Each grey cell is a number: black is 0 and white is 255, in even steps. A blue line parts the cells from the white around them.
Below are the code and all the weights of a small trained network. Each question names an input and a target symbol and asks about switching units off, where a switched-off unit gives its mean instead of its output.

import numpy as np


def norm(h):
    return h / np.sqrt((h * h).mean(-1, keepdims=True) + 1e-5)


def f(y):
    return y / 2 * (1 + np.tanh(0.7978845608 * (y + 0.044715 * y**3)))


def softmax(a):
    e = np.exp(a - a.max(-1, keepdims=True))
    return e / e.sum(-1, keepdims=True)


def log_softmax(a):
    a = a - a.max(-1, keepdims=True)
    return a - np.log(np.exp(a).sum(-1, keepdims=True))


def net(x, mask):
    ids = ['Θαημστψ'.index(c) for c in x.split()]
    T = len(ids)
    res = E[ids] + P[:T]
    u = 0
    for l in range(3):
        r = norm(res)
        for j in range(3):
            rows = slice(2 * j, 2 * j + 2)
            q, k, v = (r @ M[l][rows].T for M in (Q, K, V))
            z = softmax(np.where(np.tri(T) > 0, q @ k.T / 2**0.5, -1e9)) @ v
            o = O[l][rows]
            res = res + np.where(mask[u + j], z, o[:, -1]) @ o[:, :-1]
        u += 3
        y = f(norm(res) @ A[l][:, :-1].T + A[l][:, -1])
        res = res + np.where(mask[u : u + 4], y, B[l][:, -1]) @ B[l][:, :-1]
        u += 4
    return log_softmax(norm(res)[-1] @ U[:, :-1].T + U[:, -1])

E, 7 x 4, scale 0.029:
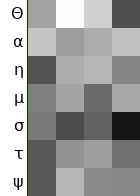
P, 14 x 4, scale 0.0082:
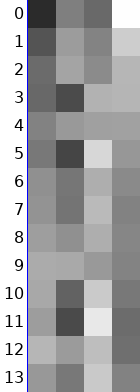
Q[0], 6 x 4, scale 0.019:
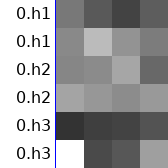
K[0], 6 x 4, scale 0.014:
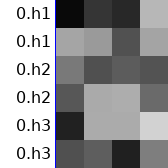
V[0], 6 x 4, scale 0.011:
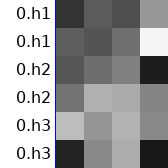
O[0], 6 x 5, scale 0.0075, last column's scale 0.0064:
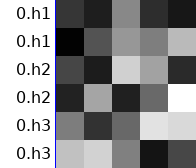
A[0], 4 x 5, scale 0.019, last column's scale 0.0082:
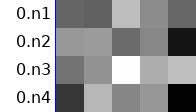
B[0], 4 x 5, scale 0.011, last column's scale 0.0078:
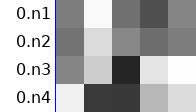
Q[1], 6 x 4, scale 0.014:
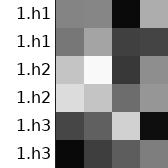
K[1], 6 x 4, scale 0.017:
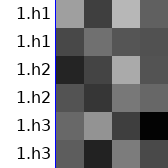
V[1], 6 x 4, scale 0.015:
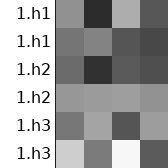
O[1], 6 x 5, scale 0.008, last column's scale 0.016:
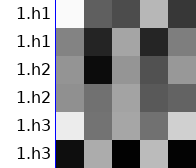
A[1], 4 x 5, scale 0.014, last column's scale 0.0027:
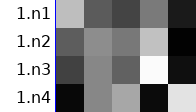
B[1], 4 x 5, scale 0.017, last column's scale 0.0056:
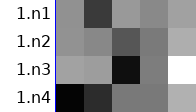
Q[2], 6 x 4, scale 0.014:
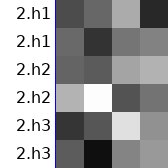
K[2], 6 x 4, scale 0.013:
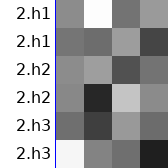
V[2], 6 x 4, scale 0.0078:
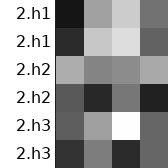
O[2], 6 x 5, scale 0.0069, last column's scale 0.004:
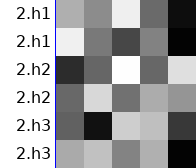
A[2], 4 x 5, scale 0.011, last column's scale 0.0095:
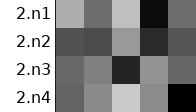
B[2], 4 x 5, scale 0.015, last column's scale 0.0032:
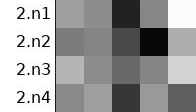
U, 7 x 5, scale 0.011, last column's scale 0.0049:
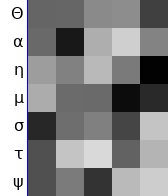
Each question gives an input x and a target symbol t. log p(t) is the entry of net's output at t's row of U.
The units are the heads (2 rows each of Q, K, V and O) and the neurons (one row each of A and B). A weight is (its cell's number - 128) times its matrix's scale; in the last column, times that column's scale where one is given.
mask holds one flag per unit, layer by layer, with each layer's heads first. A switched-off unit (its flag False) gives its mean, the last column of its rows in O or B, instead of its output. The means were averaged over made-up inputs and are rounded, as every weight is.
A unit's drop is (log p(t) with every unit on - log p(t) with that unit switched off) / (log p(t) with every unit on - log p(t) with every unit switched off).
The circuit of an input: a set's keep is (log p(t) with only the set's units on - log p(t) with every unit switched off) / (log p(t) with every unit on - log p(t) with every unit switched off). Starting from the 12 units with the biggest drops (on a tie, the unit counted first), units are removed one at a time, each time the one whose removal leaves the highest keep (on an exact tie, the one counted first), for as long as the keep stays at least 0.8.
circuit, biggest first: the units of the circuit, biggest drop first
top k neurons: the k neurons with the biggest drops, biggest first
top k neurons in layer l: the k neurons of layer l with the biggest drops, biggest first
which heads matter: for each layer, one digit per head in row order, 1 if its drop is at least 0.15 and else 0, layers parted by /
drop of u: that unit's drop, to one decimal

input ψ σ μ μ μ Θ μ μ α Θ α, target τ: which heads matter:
101 / 001 / 000
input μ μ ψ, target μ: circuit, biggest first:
0.h1; 1.h3
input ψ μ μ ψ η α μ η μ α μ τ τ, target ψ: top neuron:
0.n4
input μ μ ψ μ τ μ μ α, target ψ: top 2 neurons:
1.n3; 0.n4
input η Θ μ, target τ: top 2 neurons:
0.n4; 0.n3
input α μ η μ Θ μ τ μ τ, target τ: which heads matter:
100 / 000 / 000
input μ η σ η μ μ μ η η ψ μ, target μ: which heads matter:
001 / 000 / 000
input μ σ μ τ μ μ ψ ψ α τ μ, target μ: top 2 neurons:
0.n3; 0.n4
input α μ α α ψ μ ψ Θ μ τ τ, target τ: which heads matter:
110 / 000 / 000
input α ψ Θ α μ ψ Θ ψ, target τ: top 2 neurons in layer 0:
0.n3; 0.n4
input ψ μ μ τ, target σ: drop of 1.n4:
0.3
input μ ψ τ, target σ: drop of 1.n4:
0.4
